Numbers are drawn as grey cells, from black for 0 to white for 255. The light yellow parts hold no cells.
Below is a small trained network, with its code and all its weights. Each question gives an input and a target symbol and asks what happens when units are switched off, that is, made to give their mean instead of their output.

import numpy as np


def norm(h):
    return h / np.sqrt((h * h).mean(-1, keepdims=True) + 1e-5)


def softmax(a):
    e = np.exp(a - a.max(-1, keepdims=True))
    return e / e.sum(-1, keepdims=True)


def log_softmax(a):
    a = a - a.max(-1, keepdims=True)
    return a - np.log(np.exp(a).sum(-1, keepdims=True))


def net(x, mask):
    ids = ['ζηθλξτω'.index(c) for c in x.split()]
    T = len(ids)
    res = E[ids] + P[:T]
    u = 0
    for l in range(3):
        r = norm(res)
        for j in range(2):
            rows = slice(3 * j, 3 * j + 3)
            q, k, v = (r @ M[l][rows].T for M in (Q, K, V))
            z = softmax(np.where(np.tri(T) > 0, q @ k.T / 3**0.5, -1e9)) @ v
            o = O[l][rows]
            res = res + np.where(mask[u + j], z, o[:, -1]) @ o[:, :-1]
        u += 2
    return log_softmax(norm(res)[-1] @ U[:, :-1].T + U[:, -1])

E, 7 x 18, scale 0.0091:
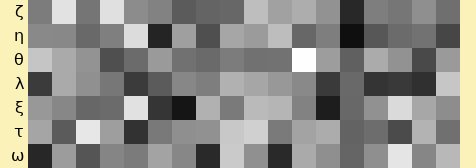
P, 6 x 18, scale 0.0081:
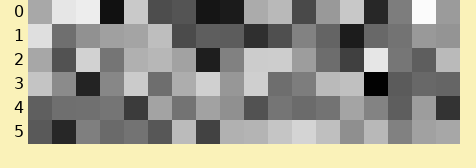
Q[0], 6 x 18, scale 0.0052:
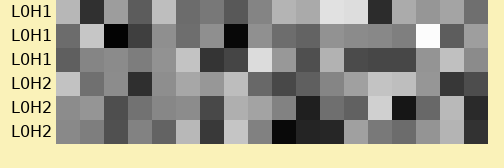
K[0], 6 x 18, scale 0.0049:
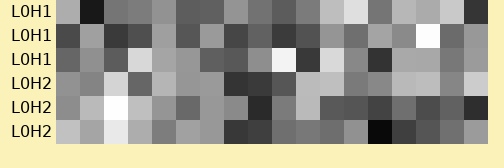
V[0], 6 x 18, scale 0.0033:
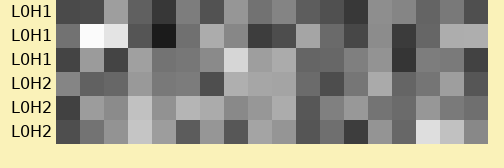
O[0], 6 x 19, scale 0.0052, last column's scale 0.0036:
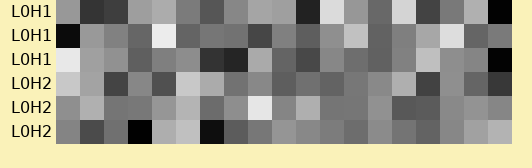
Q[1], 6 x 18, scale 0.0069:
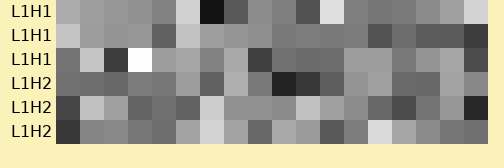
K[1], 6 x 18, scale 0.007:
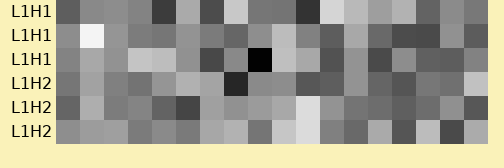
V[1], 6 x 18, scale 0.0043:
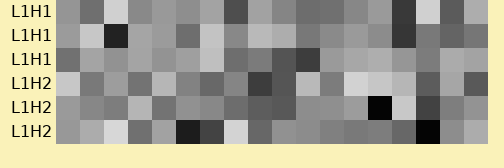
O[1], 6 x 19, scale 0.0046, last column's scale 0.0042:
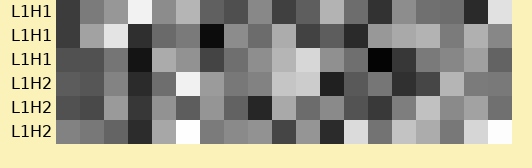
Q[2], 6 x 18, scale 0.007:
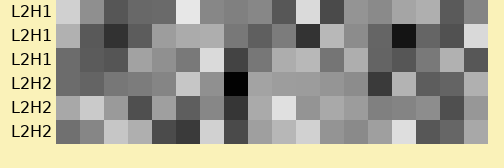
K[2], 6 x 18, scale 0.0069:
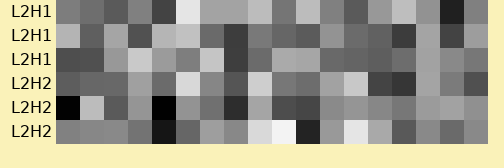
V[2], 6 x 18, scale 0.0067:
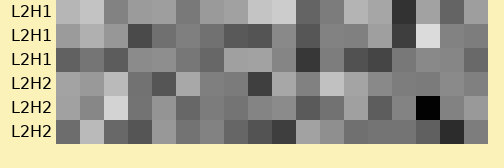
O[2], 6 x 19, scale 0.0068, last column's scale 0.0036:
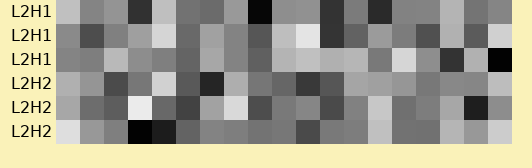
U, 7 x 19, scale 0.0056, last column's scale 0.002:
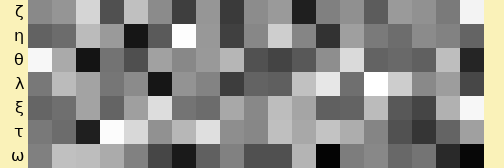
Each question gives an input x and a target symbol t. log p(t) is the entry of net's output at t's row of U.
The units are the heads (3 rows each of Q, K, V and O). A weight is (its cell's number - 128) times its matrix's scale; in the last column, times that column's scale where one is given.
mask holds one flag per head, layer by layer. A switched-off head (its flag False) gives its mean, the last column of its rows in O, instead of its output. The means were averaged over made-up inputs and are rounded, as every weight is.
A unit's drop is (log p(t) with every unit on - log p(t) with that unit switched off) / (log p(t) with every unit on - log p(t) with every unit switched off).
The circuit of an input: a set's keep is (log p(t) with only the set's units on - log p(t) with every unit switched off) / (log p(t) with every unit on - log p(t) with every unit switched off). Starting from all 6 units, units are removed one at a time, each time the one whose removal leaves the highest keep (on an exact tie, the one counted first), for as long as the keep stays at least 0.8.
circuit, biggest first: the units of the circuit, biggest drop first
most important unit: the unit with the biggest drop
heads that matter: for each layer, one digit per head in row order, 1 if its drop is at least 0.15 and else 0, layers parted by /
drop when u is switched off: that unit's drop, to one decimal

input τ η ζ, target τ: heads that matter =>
00 / 00 / 01
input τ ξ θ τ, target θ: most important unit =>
L1H2
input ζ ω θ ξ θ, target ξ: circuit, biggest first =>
(L0H2, L2H2)
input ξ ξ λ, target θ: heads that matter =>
00 / 00 / 10
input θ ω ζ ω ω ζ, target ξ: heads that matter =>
00 / 00 / 00
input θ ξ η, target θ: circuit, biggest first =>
(L2H1, L2H2)
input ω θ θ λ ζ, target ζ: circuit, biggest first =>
(L1H1, L2H1)
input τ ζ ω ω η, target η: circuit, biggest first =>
(L1H1, L2H2)
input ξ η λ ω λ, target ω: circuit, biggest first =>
(L0H1, L1H1)
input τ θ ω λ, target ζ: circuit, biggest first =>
(L1H1, L0H1, L2H1)
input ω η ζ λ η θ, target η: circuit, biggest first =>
(L0H1, L2H2)
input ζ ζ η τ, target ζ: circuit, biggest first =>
(L0H1, L1H1, L2H1)
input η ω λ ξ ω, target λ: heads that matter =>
00 / 11 / 10
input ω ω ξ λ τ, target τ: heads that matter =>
10 / 11 / 01
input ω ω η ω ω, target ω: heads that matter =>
10 / 11 / 00
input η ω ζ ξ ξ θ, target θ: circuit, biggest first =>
(L1H2, L2H1)
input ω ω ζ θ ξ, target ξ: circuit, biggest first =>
(L2H2)
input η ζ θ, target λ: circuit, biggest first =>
(L0H2, L2H2)
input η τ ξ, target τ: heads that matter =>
00 / 00 / 01
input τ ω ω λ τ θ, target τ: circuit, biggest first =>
(L2H2)
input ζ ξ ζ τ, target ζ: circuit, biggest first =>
(L1H1, L0H1, L2H1)
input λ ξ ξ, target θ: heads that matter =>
00 / 10 / 10
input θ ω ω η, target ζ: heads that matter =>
00 / 10 / 10
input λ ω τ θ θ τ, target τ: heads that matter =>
00 / 00 / 01
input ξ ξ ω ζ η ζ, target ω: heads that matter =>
10 / 01 / 10
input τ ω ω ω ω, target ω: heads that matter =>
10 / 01 / 00
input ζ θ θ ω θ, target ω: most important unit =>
L0H2
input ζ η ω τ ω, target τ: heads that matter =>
10 / 01 / 01
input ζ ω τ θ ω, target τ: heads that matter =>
00 / 11 / 01
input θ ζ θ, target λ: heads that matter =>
01 / 00 / 01
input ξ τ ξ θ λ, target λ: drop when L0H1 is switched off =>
0.6
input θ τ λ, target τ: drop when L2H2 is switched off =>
0.6
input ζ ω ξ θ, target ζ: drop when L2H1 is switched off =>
0.7
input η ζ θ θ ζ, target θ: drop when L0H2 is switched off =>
0.0
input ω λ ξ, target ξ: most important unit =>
L2H1
